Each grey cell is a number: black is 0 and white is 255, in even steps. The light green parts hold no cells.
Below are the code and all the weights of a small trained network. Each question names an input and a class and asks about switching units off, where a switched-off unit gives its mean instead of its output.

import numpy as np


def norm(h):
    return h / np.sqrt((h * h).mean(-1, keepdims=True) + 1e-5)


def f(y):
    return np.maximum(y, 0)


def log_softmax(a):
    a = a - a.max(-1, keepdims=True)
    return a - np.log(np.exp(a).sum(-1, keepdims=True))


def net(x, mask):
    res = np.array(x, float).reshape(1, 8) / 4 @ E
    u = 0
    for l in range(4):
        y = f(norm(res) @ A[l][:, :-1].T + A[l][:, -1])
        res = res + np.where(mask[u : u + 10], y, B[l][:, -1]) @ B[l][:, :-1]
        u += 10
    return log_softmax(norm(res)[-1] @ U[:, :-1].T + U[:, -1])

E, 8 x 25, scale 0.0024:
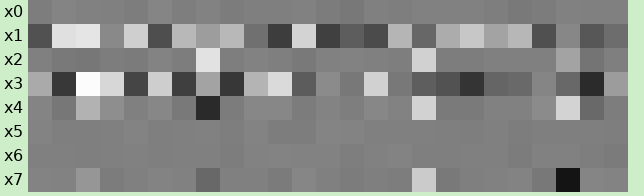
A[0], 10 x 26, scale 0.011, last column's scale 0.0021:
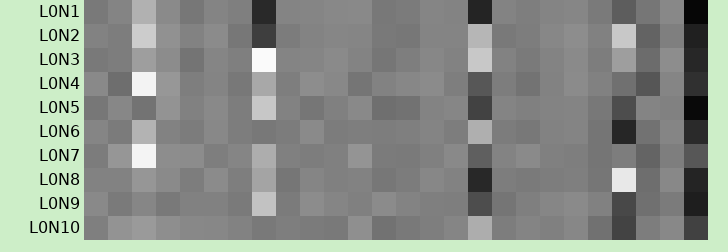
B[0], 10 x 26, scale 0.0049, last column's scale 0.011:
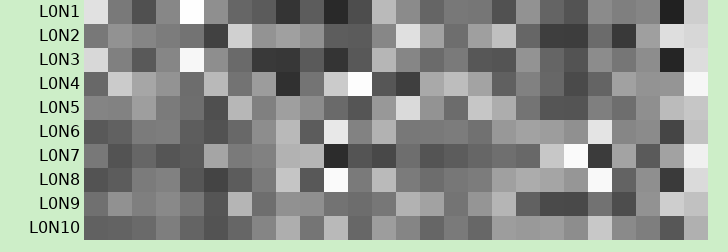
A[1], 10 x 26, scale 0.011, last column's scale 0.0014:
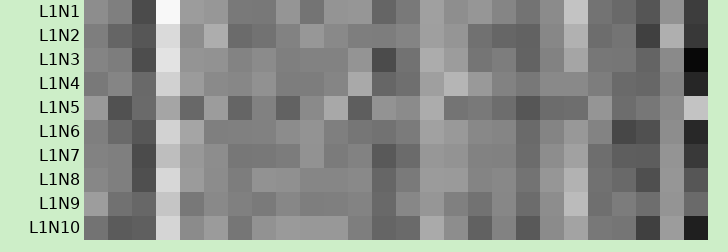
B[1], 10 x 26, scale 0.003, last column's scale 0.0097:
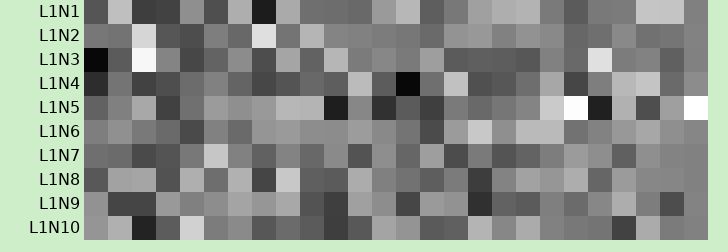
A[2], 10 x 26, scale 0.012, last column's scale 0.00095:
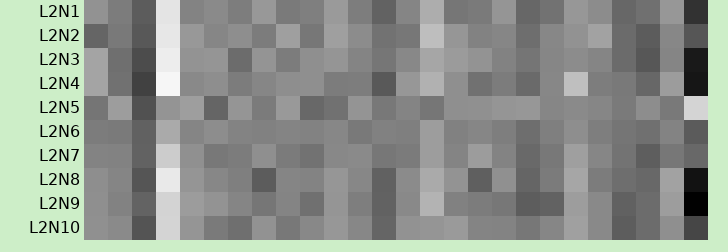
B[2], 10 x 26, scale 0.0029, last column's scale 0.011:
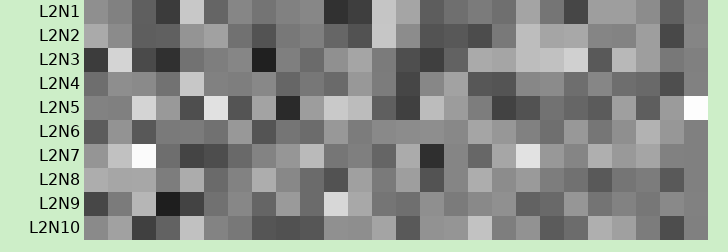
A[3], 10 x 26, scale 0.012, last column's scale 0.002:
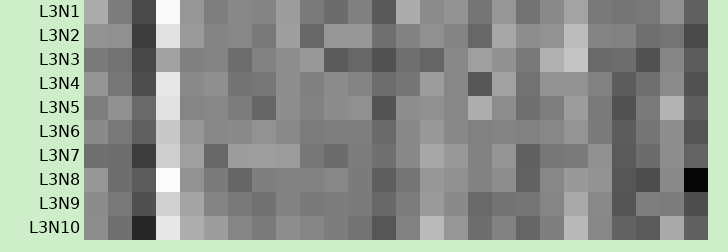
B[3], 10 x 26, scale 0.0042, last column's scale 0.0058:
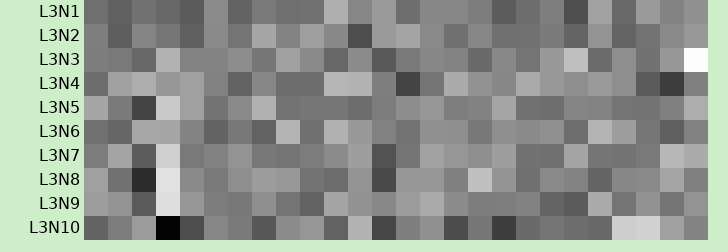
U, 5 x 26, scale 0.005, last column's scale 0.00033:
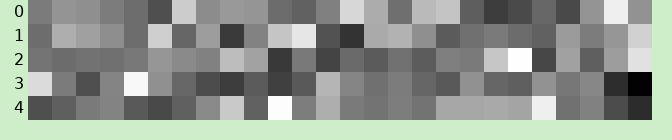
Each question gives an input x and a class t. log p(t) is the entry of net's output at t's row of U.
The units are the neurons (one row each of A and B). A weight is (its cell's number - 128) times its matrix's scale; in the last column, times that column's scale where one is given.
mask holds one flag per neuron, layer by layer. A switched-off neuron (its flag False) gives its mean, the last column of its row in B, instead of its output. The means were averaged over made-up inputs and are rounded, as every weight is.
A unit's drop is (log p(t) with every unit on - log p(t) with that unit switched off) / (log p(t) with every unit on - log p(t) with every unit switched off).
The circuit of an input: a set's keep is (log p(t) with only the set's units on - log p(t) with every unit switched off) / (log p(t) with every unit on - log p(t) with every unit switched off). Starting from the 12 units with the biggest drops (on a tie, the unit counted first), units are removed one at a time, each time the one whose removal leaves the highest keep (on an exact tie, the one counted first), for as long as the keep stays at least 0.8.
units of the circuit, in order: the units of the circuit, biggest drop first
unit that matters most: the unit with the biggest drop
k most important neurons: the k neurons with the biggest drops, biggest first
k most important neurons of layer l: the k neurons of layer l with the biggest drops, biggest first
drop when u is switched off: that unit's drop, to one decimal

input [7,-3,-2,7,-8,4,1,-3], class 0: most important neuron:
[L0N9]
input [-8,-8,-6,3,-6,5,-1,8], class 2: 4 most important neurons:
[L1N5 L0N8 L0N2 L0N3]
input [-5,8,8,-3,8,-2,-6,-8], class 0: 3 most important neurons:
[L0N2 L1N5 L0N1]
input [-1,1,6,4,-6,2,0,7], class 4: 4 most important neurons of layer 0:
[L0N6 L0N10 L0N2 L0N1]
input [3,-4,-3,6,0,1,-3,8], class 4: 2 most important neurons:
[L0N6 L2N5]
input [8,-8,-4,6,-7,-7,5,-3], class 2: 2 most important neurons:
[L1N5 L0N2]
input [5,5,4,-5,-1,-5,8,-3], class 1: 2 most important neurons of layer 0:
[L0N7 L0N1]
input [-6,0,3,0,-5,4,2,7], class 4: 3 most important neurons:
[L0N6 L0N10 L0N2]
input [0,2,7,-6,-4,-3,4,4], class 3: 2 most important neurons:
[L0N3 L0N7]
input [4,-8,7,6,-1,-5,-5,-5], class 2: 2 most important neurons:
[L1N5 L0N1]
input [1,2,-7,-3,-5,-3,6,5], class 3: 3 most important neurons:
[L0N1 L0N2 L0N8]
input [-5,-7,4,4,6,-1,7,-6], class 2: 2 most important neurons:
[L1N5 L0N5]
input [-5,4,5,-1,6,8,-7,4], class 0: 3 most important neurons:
[L0N2 L0N1 L0N8]
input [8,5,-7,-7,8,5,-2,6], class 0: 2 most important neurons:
[L0N2 L0N3]
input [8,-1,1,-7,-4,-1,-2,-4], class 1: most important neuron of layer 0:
[L0N7]
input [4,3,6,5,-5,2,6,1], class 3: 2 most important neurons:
[L0N3 L0N2]
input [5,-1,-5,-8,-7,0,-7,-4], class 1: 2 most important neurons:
[L0N7 L2N5]
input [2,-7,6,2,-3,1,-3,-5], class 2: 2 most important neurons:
[L1N5 L0N1]
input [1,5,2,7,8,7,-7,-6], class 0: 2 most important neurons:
[L0N2 L0N7]
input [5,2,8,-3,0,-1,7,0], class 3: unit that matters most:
L0N3
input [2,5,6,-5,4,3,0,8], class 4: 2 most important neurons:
[L0N10 L0N4]
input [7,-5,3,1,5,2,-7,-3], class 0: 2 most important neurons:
[L0N2 L0N7]
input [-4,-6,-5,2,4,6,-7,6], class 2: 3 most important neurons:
[L1N5 L0N8 L0N3]
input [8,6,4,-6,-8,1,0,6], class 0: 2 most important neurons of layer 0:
[L0N5 L0N4]
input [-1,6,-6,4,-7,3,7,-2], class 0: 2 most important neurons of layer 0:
[L0N5 L0N9]
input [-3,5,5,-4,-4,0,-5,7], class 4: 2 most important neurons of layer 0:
[L0N10 L0N4]
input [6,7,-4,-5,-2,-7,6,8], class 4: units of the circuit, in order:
[L0N10]
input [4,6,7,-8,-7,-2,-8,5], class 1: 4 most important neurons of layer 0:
[L0N7 L0N2 L0N1 L0N8]
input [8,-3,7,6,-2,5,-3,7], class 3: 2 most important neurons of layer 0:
[L0N3 L0N8]
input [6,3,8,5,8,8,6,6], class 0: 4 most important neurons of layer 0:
[L0N2 L0N1 L0N8 L0N7]
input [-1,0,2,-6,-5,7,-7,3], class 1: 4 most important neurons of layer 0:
[L0N7 L0N2 L0N9 L0N8]
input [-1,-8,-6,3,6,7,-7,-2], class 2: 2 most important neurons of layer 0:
[L0N3 L0N5]
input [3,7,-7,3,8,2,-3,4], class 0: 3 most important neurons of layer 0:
[L0N2 L0N3 L0N4]
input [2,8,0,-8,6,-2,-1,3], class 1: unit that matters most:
L2N5
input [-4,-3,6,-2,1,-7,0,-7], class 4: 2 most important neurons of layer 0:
[L0N8 L0N1]
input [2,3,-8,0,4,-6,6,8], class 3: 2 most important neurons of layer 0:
[L0N1 L0N8]
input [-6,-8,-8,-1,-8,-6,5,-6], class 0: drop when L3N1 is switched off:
0.1
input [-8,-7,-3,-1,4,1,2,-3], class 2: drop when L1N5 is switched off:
0.1
